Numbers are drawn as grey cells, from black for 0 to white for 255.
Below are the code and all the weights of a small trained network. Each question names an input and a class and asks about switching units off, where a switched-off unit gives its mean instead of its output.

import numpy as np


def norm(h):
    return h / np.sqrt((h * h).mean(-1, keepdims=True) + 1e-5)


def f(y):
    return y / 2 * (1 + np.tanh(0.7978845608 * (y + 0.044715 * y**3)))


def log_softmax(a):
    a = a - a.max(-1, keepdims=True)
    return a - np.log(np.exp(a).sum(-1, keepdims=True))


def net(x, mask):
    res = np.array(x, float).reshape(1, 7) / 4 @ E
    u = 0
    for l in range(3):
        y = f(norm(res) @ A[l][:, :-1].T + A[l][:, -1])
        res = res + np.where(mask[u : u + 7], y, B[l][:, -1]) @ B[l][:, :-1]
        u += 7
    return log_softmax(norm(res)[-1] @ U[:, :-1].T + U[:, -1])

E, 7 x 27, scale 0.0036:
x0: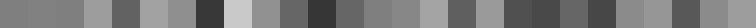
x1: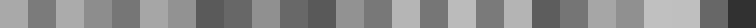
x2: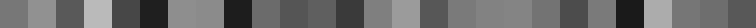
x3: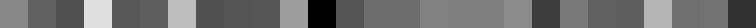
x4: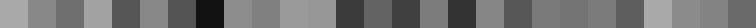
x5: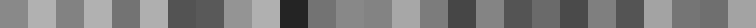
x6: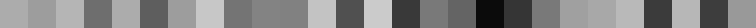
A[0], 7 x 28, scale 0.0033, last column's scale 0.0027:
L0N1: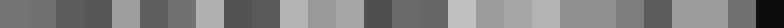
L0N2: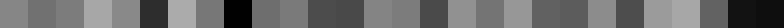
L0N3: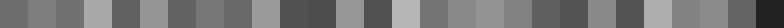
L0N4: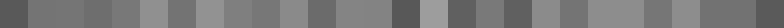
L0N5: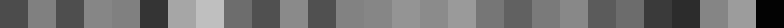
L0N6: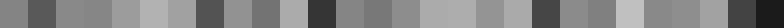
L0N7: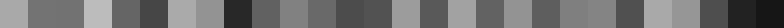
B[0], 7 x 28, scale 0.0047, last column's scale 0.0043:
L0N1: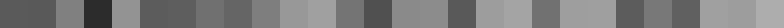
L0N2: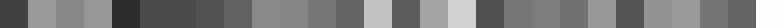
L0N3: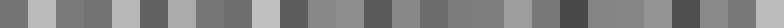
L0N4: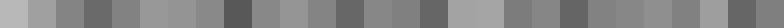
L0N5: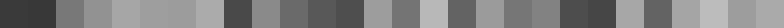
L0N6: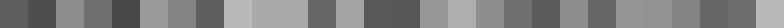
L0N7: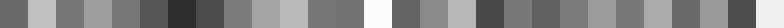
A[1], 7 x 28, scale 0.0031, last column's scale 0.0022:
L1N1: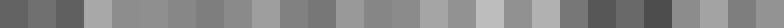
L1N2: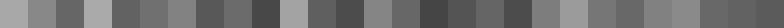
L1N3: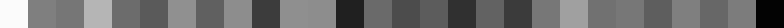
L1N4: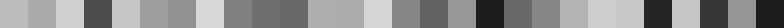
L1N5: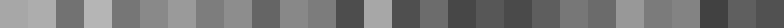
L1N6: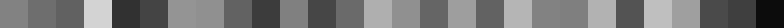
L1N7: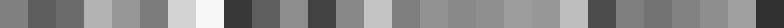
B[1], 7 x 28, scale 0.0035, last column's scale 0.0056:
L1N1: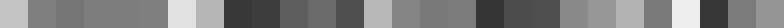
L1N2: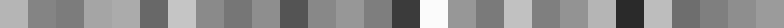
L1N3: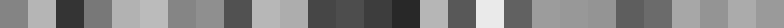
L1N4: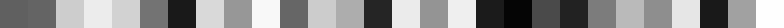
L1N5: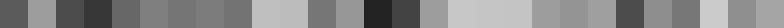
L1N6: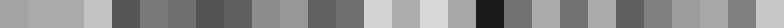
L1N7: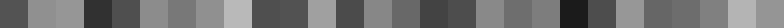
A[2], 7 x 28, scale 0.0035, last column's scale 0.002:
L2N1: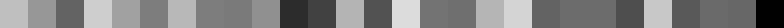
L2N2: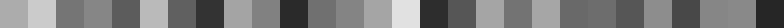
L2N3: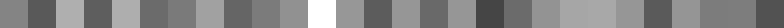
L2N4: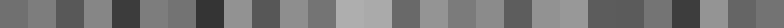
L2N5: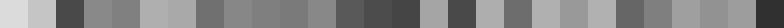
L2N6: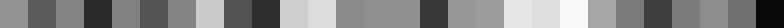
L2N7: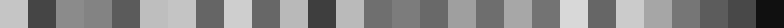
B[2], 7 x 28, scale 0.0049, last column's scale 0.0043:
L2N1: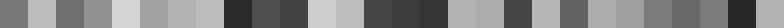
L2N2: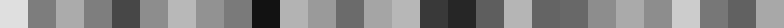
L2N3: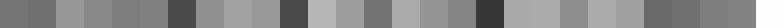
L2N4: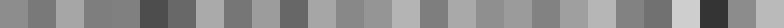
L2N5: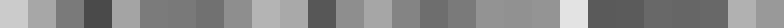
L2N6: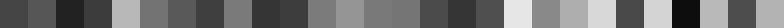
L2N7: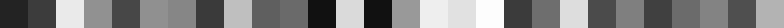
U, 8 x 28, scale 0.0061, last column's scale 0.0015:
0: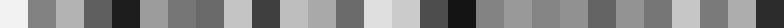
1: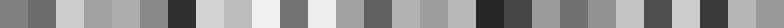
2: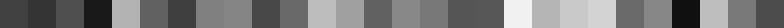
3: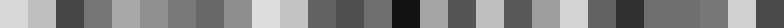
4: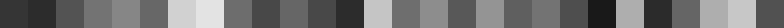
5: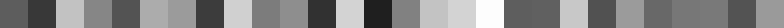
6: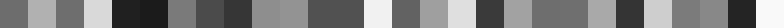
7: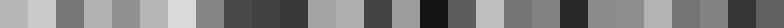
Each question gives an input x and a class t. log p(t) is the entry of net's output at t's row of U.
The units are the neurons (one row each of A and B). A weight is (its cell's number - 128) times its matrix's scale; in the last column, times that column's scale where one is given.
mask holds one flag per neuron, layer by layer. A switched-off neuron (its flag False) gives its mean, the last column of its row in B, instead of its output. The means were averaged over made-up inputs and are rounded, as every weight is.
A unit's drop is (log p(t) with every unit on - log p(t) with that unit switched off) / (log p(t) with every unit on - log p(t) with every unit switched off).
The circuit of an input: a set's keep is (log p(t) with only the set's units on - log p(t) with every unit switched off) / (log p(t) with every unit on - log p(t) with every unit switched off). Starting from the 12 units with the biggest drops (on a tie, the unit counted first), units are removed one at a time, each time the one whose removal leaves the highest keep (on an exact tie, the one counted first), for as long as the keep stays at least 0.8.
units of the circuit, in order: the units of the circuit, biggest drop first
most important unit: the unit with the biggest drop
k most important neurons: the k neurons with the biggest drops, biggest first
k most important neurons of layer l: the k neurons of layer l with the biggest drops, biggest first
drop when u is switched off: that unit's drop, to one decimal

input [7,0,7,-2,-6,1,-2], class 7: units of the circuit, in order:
(L0N3; L2N1)
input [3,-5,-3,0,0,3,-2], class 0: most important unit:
L1N4
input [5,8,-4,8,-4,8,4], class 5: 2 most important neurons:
(L2N7; L0N6)
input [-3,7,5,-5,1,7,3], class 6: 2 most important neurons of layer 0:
(L0N2; L0N7)
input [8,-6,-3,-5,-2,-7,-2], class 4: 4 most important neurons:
(L1N4; L0N5; L1N5; L1N1)
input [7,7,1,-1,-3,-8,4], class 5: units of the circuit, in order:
(L0N6; L2N7)
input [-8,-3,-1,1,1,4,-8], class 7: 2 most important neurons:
(L2N1; L0N3)
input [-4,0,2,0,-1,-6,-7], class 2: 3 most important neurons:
(L0N1; L2N6; L1N4)
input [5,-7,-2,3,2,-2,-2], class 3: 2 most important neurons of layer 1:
(L1N4; L1N3)
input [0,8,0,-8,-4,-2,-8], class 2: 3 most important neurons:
(L2N6; L1N4; L0N1)
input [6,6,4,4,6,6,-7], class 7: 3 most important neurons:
(L2N1; L0N3; L2N2)
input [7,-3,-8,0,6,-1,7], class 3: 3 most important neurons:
(L1N3; L2N5; L1N5)
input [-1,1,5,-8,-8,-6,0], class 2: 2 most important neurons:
(L0N1; L2N6)
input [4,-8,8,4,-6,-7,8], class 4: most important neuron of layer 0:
(L0N5)
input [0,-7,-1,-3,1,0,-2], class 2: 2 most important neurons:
(L1N4; L2N6)
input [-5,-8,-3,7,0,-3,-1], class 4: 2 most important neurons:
(L0N5; L1N7)
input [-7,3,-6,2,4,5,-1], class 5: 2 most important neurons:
(L2N7; L1N4)
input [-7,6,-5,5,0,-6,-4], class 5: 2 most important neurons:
(L0N6; L2N7)
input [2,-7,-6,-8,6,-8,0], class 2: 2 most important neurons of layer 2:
(L2N6; L2N4)
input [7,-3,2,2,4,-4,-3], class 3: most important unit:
L0N2
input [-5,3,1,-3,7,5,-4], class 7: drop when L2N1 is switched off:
0.2
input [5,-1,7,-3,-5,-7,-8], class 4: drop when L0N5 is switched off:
0.6
